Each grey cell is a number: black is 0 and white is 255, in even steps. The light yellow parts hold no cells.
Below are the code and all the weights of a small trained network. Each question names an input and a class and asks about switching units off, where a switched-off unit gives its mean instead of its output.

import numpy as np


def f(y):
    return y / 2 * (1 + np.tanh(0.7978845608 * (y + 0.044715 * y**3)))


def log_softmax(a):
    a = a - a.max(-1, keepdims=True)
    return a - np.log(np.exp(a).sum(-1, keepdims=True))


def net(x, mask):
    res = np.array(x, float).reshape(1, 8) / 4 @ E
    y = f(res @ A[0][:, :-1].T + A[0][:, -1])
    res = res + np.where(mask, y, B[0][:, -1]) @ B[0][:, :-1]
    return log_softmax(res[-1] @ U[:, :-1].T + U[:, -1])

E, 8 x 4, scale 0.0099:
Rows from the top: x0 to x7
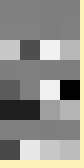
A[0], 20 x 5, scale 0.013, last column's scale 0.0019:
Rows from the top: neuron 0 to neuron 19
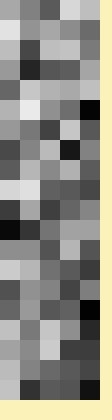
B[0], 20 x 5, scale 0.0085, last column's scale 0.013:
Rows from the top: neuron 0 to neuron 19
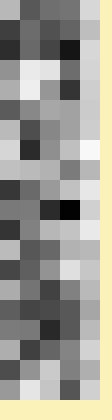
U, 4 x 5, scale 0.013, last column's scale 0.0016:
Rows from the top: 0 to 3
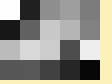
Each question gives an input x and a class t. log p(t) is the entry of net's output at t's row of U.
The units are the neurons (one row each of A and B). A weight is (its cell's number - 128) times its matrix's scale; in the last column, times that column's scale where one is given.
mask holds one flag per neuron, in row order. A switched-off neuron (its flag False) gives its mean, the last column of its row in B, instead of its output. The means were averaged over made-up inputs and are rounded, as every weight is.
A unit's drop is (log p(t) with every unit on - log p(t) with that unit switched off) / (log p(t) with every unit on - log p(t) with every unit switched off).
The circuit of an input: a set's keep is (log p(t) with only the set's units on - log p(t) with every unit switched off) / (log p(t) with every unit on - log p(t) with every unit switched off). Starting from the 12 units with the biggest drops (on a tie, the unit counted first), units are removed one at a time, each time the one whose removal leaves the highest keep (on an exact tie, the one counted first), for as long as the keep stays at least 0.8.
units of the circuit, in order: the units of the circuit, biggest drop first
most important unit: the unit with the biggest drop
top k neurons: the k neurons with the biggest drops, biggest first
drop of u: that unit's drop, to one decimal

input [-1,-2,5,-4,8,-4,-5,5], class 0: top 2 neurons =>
neuron 7; neuron 17
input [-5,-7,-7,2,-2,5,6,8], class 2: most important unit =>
neuron 8
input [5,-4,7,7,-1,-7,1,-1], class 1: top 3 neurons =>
neuron 13; neuron 9; neuron 10
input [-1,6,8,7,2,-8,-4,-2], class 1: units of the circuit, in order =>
neuron 13; neuron 9
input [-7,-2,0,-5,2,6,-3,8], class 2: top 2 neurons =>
neuron 4; neuron 8
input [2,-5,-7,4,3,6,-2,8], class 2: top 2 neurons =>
neuron 4; neuron 8
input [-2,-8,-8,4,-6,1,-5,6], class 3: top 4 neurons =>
neuron 10; neuron 7; neuron 3; neuron 15
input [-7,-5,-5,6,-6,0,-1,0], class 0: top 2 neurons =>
neuron 6; neuron 2
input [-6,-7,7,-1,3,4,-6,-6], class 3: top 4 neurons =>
neuron 2; neuron 16; neuron 4; neuron 8
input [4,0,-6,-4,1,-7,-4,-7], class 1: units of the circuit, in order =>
neuron 9; neuron 13
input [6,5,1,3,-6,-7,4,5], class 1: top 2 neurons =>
neuron 9; neuron 5
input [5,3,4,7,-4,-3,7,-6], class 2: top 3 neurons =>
neuron 19; neuron 3; neuron 7
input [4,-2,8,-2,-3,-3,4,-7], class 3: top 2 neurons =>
neuron 2; neuron 1
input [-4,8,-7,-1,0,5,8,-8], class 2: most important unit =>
neuron 3
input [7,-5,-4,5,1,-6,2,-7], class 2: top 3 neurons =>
neuron 19; neuron 3; neuron 11
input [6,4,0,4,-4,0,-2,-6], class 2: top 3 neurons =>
neuron 3; neuron 19; neuron 7
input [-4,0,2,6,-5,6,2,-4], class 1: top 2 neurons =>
neuron 11; neuron 7
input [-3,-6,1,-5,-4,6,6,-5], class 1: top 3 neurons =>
neuron 11; neuron 4; neuron 7
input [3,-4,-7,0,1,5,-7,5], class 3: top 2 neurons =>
neuron 10; neuron 3
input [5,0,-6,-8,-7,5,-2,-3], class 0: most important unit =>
neuron 6
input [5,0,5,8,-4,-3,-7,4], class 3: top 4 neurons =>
neuron 2; neuron 7; neuron 1; neuron 3
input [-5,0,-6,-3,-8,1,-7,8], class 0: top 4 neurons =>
neuron 12; neuron 6; neuron 0; neuron 3
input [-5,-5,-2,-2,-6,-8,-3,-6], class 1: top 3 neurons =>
neuron 9; neuron 13; neuron 18
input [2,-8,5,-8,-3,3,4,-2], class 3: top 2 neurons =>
neuron 2; neuron 7
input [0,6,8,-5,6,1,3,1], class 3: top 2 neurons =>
neuron 2; neuron 16
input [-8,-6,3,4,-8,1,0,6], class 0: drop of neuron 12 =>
0.1
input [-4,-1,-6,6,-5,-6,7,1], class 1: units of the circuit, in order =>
neuron 9
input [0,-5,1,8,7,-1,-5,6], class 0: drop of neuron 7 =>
0.7
